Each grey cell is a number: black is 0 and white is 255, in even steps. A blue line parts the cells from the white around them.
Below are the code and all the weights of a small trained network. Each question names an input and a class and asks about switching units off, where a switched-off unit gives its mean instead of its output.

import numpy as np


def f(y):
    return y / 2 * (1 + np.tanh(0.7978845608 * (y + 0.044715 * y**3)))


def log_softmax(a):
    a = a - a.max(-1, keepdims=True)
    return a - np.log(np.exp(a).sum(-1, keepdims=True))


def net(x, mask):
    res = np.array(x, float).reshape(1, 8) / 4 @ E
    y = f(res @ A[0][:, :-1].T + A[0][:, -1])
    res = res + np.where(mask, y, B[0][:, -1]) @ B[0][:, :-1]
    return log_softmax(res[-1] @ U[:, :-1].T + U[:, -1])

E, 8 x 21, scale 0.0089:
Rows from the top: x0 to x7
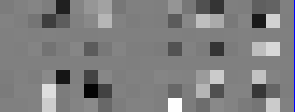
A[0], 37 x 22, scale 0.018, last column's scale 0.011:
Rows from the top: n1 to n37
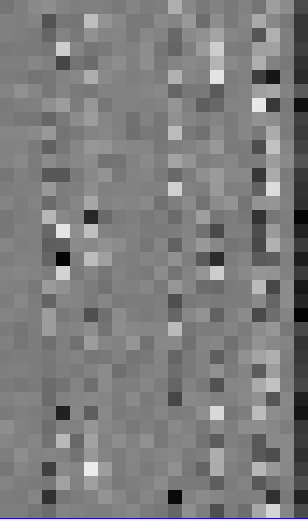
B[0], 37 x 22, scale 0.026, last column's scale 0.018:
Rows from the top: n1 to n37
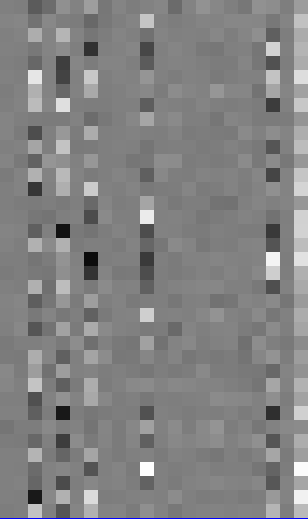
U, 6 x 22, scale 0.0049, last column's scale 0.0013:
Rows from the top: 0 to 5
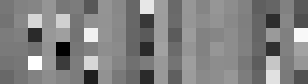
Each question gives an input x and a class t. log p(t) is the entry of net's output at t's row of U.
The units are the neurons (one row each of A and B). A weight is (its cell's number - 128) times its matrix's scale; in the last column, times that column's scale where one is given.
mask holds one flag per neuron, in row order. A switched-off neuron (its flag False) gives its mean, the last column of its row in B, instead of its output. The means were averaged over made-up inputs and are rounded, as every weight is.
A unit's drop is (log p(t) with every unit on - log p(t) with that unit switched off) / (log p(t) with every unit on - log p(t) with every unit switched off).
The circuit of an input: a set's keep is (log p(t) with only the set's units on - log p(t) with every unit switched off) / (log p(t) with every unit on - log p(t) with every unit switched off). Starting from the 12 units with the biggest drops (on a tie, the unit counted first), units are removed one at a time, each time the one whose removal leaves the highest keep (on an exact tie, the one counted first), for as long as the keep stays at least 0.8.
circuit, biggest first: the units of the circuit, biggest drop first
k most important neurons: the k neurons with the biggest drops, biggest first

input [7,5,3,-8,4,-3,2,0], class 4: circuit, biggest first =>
(n6)
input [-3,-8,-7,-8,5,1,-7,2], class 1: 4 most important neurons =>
(n8 n21 n16 n37)
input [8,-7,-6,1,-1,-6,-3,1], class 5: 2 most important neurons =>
(n19 n13)
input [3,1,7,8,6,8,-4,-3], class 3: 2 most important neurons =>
(n30 n5)
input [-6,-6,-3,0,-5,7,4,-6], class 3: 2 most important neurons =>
(n30 n19)
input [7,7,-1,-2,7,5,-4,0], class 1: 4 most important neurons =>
(n13 n18 n11 n4)
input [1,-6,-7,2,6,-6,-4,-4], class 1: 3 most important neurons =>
(n8 n30 n21)
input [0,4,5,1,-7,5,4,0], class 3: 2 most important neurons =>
(n34 n30)
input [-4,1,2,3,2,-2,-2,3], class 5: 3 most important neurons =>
(n36 n6 n4)
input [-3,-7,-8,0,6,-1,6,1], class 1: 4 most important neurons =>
(n34 n21 n8 n2)
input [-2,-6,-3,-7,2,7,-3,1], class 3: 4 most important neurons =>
(n30 n5 n37 n28)
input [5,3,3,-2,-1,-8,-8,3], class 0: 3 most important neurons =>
(n34 n2 n30)
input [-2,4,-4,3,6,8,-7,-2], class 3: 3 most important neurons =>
(n30 n5 n16)
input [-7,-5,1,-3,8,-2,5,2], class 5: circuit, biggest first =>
(n20)
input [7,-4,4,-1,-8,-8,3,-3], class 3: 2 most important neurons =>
(n17 n35)
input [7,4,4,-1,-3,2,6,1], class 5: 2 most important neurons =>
(n19 n34)
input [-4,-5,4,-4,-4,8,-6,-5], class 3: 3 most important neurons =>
(n30 n5 n16)
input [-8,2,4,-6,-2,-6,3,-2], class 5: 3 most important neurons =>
(n20 n4 n30)
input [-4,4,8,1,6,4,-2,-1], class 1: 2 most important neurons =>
(n19 n17)
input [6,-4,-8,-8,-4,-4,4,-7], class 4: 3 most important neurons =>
(n6 n33 n14)
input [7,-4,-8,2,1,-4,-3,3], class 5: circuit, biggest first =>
(n19)
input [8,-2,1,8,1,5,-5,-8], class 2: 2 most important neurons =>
(n36 n6)
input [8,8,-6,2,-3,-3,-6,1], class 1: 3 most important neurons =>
(n13 n11 n18)
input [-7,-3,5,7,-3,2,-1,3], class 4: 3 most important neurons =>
(n19 n37 n28)
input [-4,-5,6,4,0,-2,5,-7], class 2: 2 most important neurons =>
(n36 n34)
